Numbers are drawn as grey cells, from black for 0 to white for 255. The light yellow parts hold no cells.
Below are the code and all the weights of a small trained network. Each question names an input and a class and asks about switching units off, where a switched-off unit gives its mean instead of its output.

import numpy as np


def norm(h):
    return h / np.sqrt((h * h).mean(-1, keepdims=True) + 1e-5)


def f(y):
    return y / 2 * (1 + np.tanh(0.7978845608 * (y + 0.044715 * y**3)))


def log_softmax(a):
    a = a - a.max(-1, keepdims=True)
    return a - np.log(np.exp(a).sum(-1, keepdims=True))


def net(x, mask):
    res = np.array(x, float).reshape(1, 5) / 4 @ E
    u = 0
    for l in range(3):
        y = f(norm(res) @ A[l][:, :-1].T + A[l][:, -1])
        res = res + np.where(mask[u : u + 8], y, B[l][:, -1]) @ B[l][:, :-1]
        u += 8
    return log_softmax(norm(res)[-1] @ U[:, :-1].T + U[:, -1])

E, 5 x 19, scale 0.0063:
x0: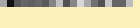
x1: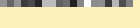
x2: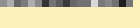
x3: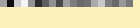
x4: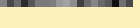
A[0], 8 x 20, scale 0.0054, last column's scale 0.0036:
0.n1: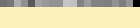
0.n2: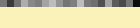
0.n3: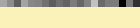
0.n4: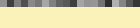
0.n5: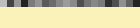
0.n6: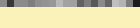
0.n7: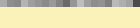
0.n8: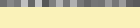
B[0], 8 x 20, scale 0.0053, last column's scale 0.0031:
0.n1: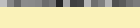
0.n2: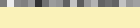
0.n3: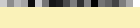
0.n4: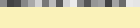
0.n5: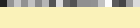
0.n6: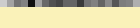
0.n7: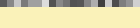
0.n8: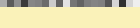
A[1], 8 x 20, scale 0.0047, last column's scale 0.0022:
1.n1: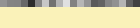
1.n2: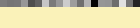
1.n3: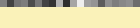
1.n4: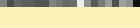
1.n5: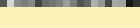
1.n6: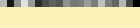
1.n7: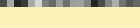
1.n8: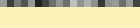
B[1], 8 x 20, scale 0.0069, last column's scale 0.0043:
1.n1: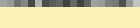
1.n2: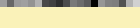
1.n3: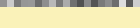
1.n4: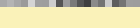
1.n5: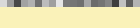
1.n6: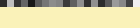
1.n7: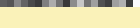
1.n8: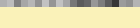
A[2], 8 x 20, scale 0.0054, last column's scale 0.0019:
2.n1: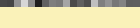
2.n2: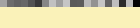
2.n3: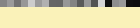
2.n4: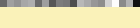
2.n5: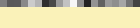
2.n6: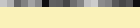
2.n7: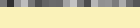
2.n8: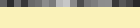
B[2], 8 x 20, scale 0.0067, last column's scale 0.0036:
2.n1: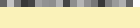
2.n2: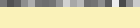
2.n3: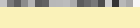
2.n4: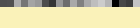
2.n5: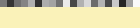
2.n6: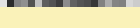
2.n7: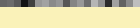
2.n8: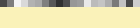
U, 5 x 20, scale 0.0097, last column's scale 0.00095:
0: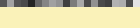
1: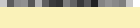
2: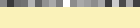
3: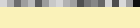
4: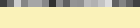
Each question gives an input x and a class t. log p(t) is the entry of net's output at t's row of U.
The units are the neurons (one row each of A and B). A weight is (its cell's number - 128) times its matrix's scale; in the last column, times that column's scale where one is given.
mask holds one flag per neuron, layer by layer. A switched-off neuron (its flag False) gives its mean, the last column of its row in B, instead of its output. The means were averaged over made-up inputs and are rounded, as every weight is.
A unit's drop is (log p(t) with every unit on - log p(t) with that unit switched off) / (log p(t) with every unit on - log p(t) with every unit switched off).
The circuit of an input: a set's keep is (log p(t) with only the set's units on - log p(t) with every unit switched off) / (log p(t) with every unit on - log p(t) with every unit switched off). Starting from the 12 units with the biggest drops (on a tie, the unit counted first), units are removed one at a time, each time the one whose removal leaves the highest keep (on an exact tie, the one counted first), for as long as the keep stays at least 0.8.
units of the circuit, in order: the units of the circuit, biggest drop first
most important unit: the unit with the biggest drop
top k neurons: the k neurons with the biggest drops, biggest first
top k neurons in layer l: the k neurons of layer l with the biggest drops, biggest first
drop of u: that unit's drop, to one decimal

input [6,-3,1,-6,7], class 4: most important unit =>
2.n8
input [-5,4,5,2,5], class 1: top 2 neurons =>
(0.n3, 2.n6)
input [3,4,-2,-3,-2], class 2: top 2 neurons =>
(0.n4, 1.n6)
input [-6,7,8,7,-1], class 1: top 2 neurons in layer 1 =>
(1.n7, 1.n5)
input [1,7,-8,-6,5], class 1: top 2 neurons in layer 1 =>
(1.n2, 1.n1)
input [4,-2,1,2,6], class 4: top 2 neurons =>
(0.n5, 2.n8)
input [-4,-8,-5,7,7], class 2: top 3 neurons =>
(2.n5, 0.n8, 1.n7)
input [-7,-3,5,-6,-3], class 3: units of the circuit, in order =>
(1.n5, 2.n3)
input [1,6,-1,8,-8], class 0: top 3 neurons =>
(1.n6, 2.n1, 0.n5)
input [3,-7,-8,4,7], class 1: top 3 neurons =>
(1.n2, 0.n6, 0.n4)
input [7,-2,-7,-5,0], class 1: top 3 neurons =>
(1.n2, 1.n1, 2.n3)
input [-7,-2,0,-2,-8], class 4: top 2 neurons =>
(2.n4, 0.n7)
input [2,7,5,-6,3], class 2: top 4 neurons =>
(0.n4, 1.n6, 2.n2, 2.n1)
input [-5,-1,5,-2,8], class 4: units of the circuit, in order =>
(0.n5)
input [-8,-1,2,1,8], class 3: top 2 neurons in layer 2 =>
(2.n3, 2.n4)
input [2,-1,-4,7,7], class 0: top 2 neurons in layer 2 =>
(2.n1, 2.n7)
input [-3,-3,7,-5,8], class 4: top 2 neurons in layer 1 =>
(1.n2, 1.n1)
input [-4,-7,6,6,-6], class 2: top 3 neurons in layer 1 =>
(1.n7, 1.n1, 1.n2)
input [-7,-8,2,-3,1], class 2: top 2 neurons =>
(2.n5, 0.n8)
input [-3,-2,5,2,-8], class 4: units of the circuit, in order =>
(2.n4)
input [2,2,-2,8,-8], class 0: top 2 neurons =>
(1.n6, 2.n1)
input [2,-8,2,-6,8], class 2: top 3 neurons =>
(2.n5, 0.n8, 1.n6)
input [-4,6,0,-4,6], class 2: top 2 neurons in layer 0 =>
(0.n4, 0.n7)
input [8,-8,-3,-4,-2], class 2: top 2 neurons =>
(2.n5, 0.n8)
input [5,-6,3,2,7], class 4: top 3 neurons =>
(2.n8, 0.n5, 0.n4)
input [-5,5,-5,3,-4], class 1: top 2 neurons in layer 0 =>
(0.n8, 0.n6)
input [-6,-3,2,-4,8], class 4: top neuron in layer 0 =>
(0.n5)
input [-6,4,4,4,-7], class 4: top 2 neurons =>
(2.n4, 0.n7)
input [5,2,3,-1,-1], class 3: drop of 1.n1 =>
0.0
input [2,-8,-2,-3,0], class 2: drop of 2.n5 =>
0.1
